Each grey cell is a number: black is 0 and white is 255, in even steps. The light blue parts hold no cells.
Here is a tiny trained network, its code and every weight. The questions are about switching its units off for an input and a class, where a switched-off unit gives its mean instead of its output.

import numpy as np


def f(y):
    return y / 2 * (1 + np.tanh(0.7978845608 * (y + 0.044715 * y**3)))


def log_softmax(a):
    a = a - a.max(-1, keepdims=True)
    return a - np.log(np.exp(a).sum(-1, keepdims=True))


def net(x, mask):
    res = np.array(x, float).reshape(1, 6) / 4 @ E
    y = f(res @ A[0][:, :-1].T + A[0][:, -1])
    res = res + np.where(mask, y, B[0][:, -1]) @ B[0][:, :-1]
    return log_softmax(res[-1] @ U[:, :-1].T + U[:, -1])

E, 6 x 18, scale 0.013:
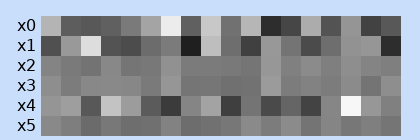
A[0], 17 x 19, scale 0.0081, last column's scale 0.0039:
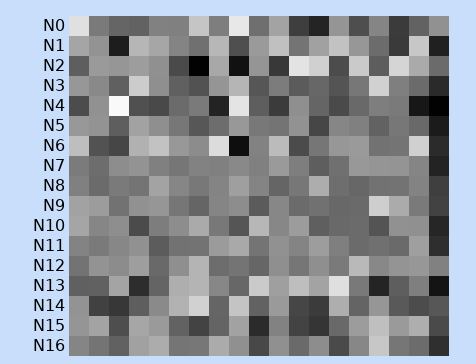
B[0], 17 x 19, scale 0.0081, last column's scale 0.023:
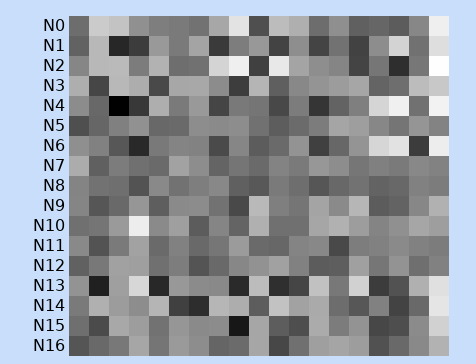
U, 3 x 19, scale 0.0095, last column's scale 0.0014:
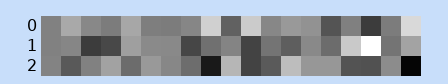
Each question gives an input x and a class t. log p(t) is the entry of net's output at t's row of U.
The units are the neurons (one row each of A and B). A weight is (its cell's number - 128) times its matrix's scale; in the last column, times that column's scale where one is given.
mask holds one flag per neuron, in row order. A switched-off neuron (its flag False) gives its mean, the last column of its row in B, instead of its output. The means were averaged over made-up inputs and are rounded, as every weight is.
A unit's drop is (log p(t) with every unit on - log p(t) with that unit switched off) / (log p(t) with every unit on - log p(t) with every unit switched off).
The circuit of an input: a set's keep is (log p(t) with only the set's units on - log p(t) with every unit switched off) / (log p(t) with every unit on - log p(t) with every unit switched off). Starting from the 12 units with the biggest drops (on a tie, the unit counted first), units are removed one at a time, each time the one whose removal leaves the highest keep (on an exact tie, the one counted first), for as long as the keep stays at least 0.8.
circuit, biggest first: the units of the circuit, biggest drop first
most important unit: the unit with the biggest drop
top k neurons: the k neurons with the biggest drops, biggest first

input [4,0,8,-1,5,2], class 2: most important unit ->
N2
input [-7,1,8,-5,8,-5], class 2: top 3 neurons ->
[N15, N3, N0]
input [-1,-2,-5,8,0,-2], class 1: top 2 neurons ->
[N0, N14]
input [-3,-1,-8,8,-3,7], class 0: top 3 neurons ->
[N2, N15, N3]
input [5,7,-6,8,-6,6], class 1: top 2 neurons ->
[N4, N2]
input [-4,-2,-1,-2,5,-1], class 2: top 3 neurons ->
[N0, N15, N14]
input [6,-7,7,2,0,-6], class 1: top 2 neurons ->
[N6, N1]
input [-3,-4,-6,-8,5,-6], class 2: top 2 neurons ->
[N4, N15]
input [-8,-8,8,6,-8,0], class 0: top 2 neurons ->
[N2, N4]
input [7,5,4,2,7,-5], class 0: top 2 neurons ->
[N0, N14]
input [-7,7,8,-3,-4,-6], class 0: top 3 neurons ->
[N2, N6, N1]
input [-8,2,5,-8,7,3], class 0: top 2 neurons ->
[N2, N13]
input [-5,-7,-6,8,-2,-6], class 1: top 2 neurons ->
[N6, N1]
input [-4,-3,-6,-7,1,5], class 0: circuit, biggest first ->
[N2]
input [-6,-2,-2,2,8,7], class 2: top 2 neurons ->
[N15, N3]
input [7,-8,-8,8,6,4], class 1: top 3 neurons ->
[N6, N1, N2]
